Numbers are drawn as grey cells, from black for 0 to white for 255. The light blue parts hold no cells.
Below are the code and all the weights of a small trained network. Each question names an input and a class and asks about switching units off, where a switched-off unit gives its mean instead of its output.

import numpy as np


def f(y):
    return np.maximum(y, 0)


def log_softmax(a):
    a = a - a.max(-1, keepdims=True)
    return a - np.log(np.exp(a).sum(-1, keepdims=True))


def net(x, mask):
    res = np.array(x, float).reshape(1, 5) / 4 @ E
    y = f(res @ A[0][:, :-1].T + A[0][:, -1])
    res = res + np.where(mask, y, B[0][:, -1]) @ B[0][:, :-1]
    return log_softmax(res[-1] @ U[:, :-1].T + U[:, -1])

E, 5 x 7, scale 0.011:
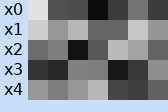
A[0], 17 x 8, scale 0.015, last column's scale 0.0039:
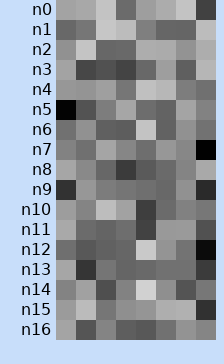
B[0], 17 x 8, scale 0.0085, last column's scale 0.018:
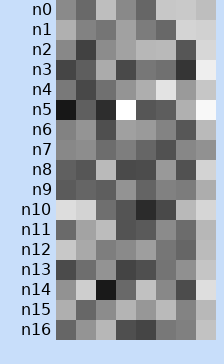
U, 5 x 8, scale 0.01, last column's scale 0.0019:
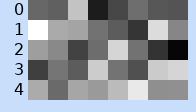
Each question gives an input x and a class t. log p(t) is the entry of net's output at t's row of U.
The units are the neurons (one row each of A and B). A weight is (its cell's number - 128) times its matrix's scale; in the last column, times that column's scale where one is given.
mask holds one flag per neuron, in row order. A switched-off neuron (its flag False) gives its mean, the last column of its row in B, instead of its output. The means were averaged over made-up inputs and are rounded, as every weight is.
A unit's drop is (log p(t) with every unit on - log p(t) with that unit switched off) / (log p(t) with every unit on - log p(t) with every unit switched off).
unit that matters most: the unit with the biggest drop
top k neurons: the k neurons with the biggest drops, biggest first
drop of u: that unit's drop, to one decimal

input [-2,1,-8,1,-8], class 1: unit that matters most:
n2
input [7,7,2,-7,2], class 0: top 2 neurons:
(n3, n8)
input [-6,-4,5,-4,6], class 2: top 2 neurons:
(n14, n0)
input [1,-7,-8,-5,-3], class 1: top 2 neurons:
(n5, n2)
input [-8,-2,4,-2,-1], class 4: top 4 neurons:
(n2, n15, n4, n10)
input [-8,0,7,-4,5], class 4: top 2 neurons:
(n15, n4)
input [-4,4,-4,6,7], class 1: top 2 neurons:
(n10, n1)
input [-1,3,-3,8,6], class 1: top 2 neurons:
(n10, n1)
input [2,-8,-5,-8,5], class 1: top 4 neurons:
(n5, n3, n2, n1)
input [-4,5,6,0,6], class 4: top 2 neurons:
(n5, n10)
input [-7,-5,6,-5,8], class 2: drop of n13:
0.1
